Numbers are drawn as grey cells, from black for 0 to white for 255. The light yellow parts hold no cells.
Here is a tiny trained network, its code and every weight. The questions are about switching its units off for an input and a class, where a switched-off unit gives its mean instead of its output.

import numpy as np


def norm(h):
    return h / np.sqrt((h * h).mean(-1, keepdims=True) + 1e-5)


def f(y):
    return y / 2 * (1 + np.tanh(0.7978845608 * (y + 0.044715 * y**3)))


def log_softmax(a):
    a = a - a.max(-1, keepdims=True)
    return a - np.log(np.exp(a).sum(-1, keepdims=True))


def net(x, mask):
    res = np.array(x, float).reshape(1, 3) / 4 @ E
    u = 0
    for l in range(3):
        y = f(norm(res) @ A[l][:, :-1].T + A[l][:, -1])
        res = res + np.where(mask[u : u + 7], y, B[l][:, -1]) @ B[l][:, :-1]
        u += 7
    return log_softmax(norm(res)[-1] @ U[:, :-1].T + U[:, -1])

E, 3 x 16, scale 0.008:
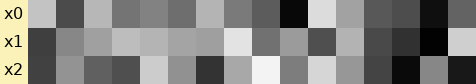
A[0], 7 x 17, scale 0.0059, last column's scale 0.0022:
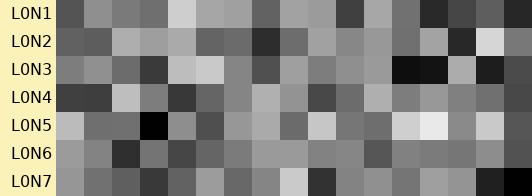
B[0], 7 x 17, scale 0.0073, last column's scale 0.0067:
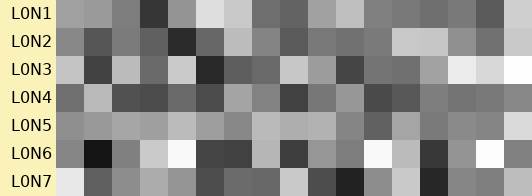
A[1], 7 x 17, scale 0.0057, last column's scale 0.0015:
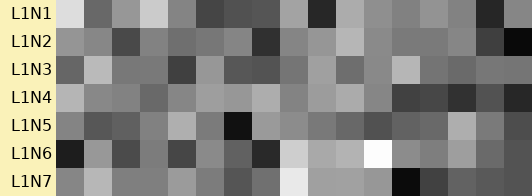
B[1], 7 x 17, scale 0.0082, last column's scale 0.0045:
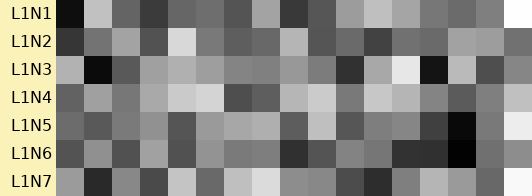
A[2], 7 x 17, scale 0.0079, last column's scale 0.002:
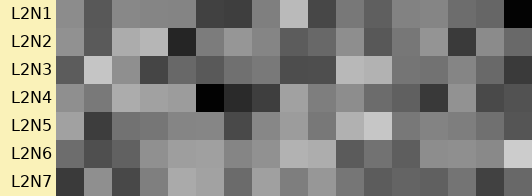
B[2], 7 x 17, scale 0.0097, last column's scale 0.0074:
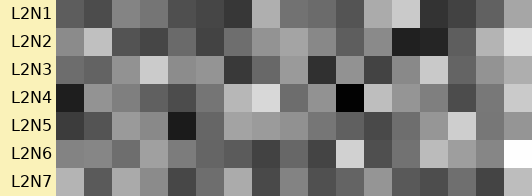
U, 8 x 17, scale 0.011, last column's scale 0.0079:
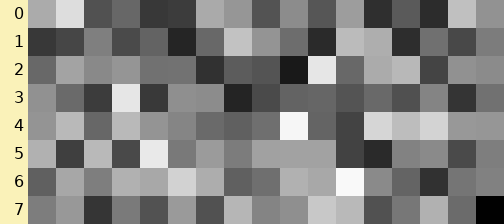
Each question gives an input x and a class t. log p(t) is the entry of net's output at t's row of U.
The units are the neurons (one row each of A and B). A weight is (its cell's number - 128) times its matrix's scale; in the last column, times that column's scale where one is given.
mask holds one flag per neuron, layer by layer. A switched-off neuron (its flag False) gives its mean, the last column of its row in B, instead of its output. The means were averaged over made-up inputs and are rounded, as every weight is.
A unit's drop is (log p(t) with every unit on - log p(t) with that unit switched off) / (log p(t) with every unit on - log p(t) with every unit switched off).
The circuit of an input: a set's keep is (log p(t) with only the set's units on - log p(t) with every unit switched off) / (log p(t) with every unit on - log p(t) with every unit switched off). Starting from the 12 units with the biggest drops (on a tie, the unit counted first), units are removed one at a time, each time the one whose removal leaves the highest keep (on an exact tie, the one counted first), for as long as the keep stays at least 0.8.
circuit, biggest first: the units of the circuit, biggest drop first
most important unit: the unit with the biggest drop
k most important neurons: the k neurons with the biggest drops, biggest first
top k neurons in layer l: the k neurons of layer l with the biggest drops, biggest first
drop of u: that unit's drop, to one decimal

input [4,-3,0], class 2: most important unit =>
L1N1
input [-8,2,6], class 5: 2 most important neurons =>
[L1N7 L0N3]
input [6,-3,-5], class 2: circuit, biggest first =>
[L2N3 L1N1]
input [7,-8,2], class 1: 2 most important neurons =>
[L0N7 L2N4]
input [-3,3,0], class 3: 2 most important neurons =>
[L0N3 L2N7]
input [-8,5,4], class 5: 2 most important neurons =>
[L1N7 L0N2]
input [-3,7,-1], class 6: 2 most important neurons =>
[L0N3 L0N1]
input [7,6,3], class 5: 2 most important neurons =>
[L1N7 L0N3]
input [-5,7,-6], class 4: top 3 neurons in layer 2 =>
[L2N7 L2N4 L2N1]
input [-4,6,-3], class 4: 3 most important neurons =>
[L1N5 L1N3 L1N6]
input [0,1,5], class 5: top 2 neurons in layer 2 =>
[L2N6 L2N2]
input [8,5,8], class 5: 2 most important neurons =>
[L0N1 L1N7]
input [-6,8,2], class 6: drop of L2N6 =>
-0.1
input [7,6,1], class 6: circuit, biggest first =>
[L1N4]
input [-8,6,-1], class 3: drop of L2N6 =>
0.1
